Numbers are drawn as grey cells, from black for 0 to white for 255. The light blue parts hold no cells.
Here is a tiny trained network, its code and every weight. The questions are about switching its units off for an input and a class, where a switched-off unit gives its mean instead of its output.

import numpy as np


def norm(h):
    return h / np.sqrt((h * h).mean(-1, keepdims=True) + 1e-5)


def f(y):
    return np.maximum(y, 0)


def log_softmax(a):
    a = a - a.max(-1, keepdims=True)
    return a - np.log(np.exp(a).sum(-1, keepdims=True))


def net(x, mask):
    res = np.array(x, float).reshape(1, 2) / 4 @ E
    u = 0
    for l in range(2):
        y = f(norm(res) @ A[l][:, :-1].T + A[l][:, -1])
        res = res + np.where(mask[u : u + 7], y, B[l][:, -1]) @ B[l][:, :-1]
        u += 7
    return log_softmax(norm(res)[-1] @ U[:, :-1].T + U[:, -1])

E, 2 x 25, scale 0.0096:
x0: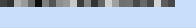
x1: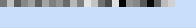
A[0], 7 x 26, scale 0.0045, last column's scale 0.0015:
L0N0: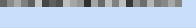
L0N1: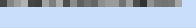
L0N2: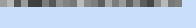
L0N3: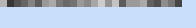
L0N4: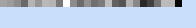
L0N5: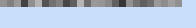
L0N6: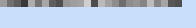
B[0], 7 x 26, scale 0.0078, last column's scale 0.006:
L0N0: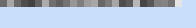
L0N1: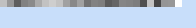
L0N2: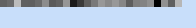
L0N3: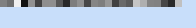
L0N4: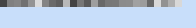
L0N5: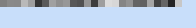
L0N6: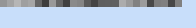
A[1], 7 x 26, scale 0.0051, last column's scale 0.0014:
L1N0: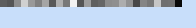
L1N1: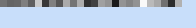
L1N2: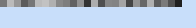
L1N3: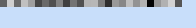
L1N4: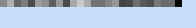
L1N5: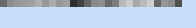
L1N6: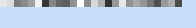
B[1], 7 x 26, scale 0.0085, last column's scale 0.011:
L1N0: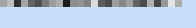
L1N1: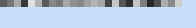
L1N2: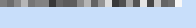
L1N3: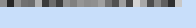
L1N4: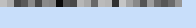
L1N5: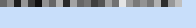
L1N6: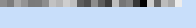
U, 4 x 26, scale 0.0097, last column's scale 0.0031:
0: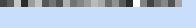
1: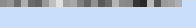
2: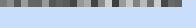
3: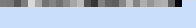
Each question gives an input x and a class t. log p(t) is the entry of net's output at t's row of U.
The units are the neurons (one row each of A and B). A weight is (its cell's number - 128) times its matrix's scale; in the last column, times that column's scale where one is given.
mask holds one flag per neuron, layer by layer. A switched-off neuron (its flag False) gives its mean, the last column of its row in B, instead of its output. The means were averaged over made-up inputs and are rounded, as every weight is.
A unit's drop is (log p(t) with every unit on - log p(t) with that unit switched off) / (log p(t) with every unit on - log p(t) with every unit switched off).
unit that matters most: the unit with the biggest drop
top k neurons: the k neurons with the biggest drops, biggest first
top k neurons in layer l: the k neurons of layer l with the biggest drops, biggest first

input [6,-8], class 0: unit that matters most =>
L1N1
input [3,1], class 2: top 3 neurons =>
[L0N1 L1N6 L0N2]
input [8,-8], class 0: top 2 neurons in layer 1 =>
[L1N1 L1N6]
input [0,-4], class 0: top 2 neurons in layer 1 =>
[L1N1 L1N5]
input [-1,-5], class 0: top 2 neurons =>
[L1N1 L0N1]
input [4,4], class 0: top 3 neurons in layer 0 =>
[L0N5 L0N4 L0N2]
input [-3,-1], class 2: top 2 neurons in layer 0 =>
[L0N5 L0N0]
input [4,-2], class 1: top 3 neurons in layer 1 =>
[L1N0 L1N3 L1N5]
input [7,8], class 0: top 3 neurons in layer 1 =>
[L1N3 L1N6 L1N2]
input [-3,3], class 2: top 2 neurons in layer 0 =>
[L0N5 L0N3]
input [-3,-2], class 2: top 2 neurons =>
[L1N2 L0N0]
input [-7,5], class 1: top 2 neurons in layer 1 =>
[L1N6 L1N1]
